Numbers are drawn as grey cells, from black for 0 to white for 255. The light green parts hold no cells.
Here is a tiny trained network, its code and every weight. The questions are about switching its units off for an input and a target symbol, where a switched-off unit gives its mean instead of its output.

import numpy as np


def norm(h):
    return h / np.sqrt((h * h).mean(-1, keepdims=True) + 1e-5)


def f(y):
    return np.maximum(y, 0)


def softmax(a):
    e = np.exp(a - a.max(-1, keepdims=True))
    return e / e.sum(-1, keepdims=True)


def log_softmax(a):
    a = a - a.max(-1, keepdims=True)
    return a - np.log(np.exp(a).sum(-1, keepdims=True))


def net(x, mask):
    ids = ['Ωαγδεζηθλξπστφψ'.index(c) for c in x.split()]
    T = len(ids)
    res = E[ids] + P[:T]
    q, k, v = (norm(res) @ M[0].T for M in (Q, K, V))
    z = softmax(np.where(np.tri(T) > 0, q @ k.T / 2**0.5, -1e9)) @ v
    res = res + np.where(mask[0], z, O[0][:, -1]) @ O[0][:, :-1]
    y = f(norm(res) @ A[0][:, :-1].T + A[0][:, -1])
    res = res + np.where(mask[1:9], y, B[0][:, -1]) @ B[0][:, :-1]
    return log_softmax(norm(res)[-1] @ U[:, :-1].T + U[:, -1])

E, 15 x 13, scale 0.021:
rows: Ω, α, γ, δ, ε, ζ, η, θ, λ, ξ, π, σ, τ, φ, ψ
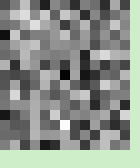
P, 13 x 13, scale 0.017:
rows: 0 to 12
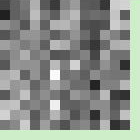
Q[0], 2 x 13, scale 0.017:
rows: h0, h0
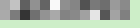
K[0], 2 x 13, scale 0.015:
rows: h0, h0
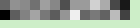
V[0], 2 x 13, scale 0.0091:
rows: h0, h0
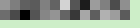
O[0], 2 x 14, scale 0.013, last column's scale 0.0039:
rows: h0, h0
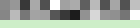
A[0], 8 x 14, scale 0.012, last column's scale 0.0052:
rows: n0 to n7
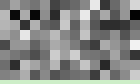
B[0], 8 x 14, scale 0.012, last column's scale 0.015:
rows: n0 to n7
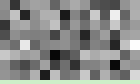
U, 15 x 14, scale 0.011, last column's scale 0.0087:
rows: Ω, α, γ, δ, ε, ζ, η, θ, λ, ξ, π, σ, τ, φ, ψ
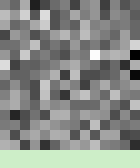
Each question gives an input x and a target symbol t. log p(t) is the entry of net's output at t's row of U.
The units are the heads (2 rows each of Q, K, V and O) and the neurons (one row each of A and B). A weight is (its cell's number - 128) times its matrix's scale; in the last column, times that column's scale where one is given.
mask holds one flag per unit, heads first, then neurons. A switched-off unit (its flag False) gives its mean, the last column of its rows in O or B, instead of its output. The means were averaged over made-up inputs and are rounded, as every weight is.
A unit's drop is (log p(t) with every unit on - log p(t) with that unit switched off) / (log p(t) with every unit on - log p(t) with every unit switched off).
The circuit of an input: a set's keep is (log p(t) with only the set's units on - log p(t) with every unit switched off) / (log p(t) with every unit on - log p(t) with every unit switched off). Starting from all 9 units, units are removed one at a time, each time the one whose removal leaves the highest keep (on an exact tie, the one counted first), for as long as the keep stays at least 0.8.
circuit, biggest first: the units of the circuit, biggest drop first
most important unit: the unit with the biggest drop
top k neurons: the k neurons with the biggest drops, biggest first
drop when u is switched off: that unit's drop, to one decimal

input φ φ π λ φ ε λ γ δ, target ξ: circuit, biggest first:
[h0 n1]
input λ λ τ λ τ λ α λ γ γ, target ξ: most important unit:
h0
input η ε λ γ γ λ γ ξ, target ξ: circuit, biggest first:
[n1 h0]
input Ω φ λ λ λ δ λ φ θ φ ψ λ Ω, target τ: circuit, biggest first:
[h0 n7]
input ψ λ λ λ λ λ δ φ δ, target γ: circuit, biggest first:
[h0 n0]
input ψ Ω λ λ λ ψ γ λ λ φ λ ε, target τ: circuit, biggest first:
[h0 n7]
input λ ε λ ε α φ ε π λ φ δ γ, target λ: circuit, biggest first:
[n3 n6]
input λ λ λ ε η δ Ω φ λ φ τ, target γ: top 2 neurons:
[n0 n4]
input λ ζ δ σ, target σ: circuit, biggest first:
[n1 n6]
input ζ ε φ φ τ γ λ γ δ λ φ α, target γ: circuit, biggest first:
[h0 n0 n4]
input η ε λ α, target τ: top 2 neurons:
[n4 n7]
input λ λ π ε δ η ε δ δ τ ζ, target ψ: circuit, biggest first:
[h0 n5]
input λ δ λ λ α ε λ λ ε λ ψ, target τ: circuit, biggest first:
[n7 h0]
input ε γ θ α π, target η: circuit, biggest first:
[h0]
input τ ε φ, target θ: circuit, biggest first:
[h0 n1]
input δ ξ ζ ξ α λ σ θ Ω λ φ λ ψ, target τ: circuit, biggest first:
[h0 n7]
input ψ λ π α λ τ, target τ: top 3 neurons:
[n7 n4 n2]
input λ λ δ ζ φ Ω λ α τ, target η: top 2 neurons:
[n5 n3]
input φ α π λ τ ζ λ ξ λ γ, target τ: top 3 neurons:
[n7 n4 n5]
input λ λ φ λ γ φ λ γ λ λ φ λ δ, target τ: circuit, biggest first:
[h0]
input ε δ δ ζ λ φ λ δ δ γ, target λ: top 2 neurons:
[n3 n7]
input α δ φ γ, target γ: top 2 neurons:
[n4 n6]
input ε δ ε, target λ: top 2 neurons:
[n7 n3]
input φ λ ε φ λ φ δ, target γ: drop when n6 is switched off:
0.0
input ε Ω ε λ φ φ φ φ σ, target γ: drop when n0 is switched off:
0.1
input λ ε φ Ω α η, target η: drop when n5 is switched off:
0.1
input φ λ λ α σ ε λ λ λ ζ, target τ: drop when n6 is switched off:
0.0
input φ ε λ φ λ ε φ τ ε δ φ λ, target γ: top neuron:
[n0]
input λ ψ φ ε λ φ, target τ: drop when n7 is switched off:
0.2
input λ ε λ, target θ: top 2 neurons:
[n1 n7]
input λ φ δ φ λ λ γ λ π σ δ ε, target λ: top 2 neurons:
[n3 n7]
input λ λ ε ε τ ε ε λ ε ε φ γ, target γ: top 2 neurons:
[n4 n0]
